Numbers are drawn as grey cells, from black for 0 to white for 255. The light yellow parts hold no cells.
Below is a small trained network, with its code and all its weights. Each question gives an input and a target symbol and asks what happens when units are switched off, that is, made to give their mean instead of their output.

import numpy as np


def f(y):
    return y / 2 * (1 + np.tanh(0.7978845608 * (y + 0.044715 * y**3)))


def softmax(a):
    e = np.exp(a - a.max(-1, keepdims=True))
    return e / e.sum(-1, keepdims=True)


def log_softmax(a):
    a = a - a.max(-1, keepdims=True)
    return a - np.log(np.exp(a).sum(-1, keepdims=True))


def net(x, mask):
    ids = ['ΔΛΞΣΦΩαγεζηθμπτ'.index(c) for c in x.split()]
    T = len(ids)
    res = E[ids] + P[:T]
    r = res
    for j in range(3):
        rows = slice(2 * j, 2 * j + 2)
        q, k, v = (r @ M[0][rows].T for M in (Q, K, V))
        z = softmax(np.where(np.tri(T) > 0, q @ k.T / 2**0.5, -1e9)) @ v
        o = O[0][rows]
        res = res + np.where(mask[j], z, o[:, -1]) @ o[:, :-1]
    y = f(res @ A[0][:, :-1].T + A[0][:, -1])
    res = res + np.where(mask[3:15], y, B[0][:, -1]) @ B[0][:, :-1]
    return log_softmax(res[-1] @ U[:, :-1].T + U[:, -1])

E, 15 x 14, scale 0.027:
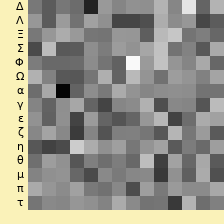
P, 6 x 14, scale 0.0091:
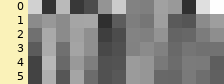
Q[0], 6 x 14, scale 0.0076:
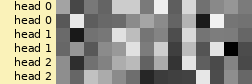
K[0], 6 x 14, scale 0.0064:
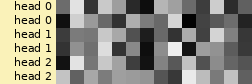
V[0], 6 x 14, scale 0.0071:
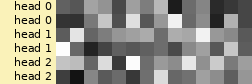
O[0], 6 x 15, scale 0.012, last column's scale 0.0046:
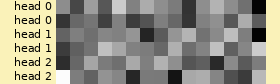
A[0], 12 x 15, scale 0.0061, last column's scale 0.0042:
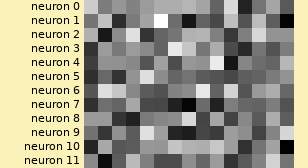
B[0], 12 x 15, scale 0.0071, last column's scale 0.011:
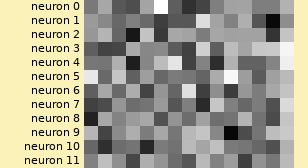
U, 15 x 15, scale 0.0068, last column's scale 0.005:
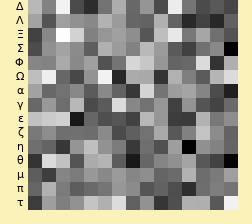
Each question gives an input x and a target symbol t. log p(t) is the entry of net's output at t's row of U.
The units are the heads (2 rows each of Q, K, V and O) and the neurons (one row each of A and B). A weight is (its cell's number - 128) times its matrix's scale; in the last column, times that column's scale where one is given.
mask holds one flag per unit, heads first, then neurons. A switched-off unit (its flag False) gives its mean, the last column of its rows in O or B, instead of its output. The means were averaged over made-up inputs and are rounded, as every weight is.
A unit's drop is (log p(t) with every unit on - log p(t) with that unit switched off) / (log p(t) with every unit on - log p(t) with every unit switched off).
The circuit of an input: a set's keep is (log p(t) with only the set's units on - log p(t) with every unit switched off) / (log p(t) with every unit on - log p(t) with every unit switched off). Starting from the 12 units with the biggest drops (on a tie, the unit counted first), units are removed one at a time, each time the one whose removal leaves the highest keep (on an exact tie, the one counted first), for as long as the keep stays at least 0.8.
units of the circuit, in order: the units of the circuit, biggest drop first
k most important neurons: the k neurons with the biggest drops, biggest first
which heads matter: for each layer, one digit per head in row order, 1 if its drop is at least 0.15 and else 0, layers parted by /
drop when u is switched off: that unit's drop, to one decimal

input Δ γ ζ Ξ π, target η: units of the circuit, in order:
(head 2; neuron 3)
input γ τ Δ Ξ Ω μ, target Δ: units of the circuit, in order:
(head 1)
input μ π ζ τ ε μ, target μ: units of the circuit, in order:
(head 0; head 1; neuron 9)
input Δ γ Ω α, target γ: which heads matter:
001
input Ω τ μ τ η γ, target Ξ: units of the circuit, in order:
(head 1; neuron 7; neuron 5; head 2)
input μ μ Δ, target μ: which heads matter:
100
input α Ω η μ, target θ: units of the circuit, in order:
(head 1; neuron 7)
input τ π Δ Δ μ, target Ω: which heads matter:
010
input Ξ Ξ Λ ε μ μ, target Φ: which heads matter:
110
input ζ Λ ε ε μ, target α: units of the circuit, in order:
(head 2; head 1)
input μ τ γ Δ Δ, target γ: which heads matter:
011
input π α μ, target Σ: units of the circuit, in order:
(head 2; head 0)
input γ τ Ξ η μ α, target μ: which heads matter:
100
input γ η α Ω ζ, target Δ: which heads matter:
011
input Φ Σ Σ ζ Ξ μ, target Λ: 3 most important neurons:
(neuron 7; neuron 9; neuron 3)
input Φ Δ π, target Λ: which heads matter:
001
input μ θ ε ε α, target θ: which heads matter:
110
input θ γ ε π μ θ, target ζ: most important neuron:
(neuron 7)
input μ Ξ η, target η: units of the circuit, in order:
(neuron 3; neuron 11)
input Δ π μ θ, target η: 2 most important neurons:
(neuron 3; neuron 0)
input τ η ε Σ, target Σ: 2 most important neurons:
(neuron 10; neuron 4)
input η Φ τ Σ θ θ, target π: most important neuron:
(neuron 6)
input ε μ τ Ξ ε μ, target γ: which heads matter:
010
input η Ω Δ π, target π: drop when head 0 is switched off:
0.5
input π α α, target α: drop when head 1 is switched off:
0.2
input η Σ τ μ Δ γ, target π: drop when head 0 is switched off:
0.5
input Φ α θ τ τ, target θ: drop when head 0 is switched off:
0.3
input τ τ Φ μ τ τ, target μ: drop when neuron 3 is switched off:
0.0
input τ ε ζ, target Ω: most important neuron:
(neuron 0)
